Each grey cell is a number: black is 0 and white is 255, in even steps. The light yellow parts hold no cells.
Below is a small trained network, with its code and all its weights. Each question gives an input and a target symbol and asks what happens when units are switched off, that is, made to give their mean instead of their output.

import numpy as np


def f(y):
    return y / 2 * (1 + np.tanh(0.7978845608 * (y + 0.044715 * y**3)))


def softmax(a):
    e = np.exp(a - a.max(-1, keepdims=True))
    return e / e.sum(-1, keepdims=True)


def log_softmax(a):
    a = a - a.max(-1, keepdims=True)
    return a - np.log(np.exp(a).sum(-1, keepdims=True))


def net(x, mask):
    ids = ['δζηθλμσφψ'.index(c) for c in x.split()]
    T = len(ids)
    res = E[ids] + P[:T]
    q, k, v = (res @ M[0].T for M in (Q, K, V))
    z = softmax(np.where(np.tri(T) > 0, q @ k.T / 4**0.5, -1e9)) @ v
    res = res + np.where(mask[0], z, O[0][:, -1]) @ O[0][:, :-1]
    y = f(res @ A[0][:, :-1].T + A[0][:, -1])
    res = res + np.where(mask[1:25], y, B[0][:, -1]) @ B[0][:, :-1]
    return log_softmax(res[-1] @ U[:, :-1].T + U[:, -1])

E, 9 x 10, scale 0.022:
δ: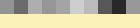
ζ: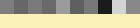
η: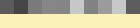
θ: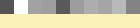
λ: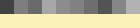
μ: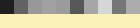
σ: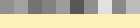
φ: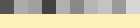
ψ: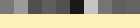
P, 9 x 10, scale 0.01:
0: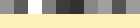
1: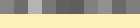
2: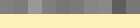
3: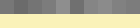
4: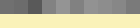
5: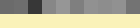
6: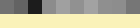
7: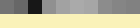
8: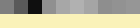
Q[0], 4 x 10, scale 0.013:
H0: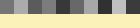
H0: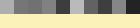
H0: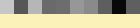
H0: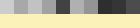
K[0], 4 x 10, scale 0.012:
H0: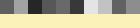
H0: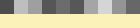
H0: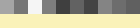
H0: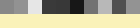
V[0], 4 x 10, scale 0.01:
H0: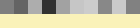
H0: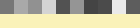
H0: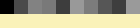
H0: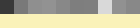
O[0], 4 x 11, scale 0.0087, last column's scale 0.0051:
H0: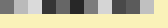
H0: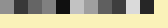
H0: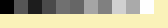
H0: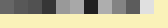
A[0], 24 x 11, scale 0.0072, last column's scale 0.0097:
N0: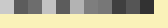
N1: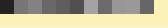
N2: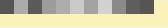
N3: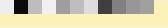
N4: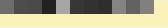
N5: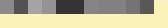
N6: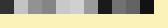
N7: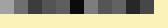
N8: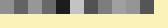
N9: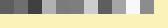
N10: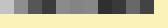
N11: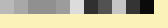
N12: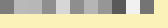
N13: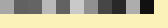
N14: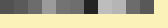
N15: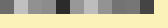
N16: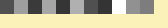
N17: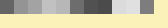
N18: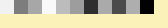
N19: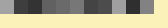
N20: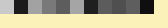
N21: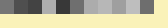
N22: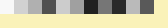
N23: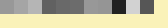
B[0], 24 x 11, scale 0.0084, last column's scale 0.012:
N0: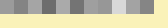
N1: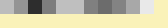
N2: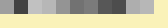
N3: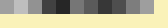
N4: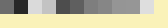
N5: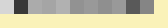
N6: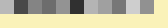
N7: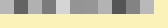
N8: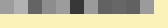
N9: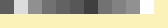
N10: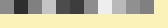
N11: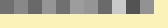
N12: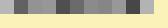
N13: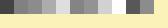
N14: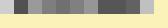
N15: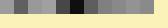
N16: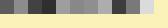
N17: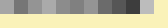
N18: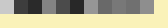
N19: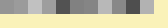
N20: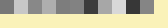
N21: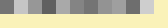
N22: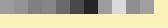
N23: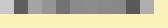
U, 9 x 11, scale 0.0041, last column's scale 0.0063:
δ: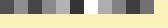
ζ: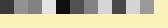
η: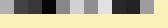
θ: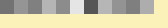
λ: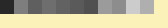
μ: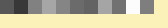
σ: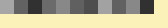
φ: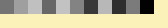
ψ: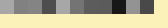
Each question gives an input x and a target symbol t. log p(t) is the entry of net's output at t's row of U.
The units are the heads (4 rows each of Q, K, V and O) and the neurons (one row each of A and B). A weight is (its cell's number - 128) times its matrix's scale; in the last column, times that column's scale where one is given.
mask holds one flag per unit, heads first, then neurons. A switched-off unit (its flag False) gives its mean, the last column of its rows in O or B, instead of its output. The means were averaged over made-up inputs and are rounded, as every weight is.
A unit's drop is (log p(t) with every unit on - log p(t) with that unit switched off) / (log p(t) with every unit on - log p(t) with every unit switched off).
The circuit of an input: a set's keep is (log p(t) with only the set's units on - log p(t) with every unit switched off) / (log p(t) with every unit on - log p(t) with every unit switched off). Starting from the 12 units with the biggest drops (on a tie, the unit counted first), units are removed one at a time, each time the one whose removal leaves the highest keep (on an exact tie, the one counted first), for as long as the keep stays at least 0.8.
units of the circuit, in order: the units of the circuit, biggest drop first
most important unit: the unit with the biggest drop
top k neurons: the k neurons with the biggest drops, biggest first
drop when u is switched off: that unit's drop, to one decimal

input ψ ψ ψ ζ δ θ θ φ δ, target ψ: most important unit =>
N3
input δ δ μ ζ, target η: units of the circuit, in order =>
[H0 N16]
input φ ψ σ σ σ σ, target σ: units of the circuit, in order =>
[H0 N18 N22]
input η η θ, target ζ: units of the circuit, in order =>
[N15 H0]
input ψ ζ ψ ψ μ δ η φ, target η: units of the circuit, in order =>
[H0 N9]
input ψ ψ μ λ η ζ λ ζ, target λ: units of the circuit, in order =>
[N9 H0]
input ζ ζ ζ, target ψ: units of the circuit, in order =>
[H0 N3]
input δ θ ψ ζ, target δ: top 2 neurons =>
[N17 N16]
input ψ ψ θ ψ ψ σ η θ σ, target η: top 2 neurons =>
[N9 N4]
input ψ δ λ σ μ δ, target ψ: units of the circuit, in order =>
[N3 H0 N2]
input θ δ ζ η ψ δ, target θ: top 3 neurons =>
[N13 N20 N16]
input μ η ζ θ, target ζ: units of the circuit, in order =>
[H0 N15]
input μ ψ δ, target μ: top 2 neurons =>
[N4 N2]
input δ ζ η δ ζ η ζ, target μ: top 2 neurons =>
[N4 N16]
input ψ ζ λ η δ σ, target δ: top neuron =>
[N9]
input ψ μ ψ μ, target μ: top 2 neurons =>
[N4 N2]
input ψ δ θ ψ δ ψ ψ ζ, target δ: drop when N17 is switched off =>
0.3
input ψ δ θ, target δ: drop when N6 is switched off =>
0.1
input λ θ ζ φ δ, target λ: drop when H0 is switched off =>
0.7
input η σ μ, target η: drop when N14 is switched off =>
0.1
